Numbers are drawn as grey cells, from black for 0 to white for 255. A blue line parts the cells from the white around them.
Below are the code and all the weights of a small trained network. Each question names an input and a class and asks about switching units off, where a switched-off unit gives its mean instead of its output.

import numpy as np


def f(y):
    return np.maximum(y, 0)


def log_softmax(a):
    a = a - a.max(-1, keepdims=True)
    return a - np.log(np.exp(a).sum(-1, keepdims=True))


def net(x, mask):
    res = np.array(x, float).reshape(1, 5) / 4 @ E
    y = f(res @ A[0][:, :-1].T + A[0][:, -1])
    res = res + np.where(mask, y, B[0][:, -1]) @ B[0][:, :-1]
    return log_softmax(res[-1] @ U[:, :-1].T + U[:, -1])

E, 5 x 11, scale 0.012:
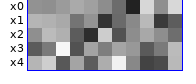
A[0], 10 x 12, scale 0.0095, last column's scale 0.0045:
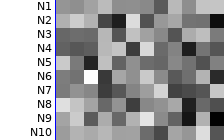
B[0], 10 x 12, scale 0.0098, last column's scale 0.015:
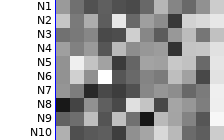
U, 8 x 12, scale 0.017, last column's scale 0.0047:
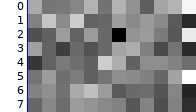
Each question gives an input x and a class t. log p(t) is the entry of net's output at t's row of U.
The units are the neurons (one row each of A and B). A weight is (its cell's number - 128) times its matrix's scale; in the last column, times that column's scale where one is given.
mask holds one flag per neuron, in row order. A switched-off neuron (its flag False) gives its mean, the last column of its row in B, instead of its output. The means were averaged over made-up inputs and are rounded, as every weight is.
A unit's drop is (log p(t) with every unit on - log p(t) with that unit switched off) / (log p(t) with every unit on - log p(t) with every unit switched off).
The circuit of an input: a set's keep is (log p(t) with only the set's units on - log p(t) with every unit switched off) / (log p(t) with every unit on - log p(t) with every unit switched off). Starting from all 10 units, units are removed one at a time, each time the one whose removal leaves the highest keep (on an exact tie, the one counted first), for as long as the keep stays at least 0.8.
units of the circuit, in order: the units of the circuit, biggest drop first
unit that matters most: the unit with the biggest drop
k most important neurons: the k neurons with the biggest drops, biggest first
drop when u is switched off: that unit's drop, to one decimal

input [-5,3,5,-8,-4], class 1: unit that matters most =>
N5
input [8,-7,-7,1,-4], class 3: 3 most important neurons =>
N10; N2; N1
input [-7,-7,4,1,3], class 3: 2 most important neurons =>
N7; N8
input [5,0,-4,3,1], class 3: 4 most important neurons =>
N2; N10; N1; N5
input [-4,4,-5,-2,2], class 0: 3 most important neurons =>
N4; N10; N1
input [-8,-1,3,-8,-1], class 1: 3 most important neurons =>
N5; N10; N1
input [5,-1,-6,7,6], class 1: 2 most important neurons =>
N6; N2
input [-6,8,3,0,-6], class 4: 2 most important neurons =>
N8; N9
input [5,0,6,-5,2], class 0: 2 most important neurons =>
N2; N6
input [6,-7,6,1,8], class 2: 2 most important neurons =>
N9; N8
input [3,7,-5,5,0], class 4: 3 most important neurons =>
N8; N2; N5
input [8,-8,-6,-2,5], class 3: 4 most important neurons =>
N1; N10; N8; N2
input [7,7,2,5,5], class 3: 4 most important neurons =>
N10; N1; N3; N5
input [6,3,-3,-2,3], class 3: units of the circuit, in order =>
N10
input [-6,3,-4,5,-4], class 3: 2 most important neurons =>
N9; N5
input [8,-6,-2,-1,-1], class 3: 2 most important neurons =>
N1; N10
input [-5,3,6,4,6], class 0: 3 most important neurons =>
N2; N10; N1
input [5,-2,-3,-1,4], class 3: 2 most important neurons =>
N10; N2
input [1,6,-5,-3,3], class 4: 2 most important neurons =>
N8; N2
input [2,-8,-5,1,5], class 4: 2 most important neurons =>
N3; N2
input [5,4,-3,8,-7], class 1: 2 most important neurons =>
N6; N9
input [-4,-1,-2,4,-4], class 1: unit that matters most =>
N9
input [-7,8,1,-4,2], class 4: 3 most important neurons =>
N8; N1; N10
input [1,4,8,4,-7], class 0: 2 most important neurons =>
N2; N9
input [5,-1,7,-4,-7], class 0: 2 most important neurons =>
N2; N9
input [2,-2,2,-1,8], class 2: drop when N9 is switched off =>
0.9
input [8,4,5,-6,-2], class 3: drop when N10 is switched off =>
0.7
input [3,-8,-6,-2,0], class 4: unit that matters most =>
N3
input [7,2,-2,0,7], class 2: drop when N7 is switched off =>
0.2
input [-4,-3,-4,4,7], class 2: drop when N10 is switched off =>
0.0
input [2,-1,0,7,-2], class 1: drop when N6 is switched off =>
0.3
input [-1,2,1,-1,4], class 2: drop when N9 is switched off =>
0.6
